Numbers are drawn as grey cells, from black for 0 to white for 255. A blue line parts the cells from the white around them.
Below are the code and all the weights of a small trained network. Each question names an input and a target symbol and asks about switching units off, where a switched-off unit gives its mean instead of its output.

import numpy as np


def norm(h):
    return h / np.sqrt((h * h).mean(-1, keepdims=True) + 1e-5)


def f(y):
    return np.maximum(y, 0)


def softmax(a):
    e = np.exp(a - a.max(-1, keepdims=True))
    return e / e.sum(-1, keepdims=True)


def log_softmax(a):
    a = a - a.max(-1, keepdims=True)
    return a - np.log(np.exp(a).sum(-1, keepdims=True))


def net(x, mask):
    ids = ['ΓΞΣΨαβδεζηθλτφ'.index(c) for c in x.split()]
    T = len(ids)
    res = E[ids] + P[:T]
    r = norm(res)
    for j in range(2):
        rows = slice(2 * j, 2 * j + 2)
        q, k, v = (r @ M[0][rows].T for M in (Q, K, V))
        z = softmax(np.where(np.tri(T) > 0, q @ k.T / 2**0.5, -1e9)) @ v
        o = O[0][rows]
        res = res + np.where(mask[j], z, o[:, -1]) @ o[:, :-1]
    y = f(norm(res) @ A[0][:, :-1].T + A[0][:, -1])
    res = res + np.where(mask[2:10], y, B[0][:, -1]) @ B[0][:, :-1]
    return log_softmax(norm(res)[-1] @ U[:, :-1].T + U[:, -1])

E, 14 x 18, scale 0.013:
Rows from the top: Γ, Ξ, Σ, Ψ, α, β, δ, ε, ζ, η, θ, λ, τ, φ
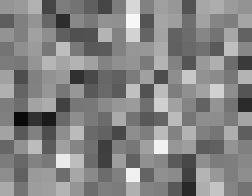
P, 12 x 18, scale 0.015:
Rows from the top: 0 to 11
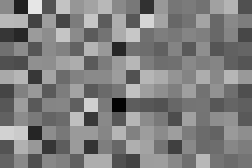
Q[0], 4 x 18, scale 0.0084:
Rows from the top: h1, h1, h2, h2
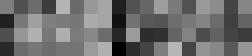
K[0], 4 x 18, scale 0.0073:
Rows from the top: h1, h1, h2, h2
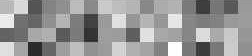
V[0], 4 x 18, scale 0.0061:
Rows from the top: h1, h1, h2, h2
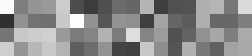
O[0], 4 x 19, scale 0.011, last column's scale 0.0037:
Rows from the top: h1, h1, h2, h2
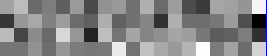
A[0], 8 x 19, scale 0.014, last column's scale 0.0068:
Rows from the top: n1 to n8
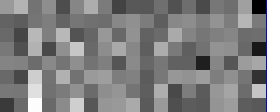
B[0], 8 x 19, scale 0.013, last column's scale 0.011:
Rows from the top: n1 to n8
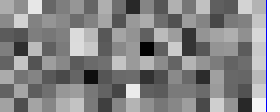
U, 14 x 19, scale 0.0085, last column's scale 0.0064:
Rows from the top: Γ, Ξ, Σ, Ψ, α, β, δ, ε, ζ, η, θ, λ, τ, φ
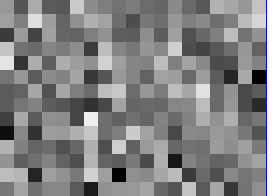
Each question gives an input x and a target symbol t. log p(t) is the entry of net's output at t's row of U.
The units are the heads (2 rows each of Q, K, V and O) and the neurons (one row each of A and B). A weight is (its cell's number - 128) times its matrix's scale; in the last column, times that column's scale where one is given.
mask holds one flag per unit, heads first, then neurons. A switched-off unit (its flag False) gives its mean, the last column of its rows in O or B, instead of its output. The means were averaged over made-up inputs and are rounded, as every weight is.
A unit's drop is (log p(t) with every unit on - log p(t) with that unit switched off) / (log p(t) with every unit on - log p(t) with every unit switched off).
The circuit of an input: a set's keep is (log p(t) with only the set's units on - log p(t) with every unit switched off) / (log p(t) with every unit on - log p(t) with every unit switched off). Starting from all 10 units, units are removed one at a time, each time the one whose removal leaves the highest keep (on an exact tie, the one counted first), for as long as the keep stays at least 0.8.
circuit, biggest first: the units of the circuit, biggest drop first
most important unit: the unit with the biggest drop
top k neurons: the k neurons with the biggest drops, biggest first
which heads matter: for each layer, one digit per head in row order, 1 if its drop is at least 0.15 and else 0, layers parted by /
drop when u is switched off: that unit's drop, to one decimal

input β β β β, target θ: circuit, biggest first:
[h1; h2]
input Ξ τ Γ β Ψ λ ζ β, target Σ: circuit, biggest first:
[h1; n8]
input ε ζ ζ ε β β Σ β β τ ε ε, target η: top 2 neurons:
[n3; n5]
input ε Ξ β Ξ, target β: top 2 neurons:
[n5; n1]
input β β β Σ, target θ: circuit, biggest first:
[h1; h2]
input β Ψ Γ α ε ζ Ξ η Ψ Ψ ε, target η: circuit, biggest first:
[n7]
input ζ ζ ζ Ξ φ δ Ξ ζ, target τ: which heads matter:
01
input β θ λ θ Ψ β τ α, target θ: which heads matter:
11
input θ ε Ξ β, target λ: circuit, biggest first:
[h1; n8]
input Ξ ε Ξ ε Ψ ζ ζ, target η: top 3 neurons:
[n5; n3; n2]
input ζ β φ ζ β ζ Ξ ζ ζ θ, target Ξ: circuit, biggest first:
[n1; h2]
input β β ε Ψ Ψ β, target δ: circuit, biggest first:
[h2; h1]
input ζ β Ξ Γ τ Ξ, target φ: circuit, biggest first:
[h2; n5]
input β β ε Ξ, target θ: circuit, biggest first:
[h1; h2]
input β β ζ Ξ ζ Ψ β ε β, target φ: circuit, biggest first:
[n4]
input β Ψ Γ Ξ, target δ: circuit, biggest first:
[h2; n7]
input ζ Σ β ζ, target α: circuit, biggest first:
[h2; h1; n7]
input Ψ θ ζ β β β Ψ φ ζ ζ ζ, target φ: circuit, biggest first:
[h2; n5; n3]
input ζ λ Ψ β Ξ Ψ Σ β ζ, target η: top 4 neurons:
[n5; n2; n6; n1]
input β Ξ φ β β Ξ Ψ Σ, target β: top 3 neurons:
[n5; n3; n1]
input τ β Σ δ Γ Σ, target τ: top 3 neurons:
[n8; n5; n6]
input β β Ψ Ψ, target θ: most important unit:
h1
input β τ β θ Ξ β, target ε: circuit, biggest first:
[h1; n6; n8]
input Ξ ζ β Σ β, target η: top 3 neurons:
[n3; n1; n2]
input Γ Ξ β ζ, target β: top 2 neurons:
[n5; n3]
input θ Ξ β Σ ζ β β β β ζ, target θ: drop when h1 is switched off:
0.1
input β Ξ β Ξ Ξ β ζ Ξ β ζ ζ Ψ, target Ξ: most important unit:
n1
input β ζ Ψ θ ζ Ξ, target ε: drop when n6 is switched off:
0.3
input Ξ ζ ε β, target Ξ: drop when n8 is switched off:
0.0
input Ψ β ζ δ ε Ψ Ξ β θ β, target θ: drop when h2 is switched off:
0.2
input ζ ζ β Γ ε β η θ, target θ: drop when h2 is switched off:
0.4
